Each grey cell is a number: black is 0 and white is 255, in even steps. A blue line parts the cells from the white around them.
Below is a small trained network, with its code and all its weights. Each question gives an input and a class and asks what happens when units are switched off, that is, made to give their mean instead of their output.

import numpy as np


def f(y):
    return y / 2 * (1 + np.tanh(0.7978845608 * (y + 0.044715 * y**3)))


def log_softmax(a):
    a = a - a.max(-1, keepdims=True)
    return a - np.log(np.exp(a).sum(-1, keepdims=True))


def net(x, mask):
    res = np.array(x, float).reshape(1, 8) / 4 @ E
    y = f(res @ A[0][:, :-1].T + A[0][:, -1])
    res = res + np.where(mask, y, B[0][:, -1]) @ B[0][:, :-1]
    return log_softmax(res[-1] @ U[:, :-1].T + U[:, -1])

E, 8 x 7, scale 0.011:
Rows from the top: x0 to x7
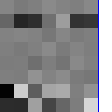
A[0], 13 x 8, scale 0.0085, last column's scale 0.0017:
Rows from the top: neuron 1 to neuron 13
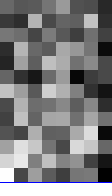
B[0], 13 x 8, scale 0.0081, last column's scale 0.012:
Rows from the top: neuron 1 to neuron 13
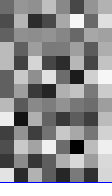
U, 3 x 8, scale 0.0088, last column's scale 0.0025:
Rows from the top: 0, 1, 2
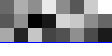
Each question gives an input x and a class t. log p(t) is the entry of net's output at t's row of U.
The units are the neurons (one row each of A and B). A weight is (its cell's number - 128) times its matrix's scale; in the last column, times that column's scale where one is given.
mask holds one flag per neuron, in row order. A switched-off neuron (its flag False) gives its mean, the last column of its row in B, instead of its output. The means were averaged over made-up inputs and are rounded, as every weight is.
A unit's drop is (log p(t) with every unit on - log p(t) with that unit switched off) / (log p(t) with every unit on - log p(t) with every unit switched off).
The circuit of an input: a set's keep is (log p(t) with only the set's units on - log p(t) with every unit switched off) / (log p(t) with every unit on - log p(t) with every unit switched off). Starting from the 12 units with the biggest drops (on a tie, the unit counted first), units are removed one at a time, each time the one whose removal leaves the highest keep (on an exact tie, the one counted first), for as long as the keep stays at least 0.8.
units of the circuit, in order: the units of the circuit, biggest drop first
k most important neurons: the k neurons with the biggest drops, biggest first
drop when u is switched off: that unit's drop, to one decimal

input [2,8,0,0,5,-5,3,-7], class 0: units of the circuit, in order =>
(neuron 6)
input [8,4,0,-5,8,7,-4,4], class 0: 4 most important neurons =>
(neuron 6; neuron 7; neuron 12; neuron 5)
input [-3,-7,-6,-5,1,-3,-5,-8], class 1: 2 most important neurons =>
(neuron 12; neuron 7)
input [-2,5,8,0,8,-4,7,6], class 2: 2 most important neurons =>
(neuron 5; neuron 9)
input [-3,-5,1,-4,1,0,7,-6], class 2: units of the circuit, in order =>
(neuron 9; neuron 5)
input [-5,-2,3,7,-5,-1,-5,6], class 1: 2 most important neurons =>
(neuron 2; neuron 10)
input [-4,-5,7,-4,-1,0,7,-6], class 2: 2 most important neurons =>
(neuron 9; neuron 5)
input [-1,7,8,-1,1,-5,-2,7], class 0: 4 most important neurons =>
(neuron 6; neuron 1; neuron 7; neuron 12)
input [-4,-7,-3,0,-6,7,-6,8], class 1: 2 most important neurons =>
(neuron 2; neuron 10)
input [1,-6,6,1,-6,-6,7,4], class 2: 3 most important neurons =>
(neuron 9; neuron 5; neuron 6)
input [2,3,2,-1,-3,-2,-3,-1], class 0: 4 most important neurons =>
(neuron 5; neuron 9; neuron 6; neuron 4)
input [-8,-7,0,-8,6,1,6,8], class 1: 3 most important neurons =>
(neuron 2; neuron 10; neuron 6)
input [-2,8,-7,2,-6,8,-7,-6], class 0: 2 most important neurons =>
(neuron 6; neuron 1)
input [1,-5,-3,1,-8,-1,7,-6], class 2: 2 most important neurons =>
(neuron 9; neuron 5)
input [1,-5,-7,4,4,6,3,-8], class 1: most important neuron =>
(neuron 12)
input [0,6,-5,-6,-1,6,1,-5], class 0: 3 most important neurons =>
(neuron 6; neuron 2; neuron 1)
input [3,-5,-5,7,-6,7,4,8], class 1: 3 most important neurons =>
(neuron 2; neuron 10; neuron 6)
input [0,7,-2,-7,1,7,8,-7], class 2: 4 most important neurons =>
(neuron 5; neuron 9; neuron 11; neuron 4)
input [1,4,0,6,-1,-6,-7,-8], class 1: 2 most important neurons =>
(neuron 7; neuron 12)
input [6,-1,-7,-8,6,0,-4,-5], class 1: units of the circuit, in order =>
(neuron 12)
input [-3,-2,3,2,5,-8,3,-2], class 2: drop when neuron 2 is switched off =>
0.2
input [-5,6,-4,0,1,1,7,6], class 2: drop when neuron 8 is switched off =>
0.1
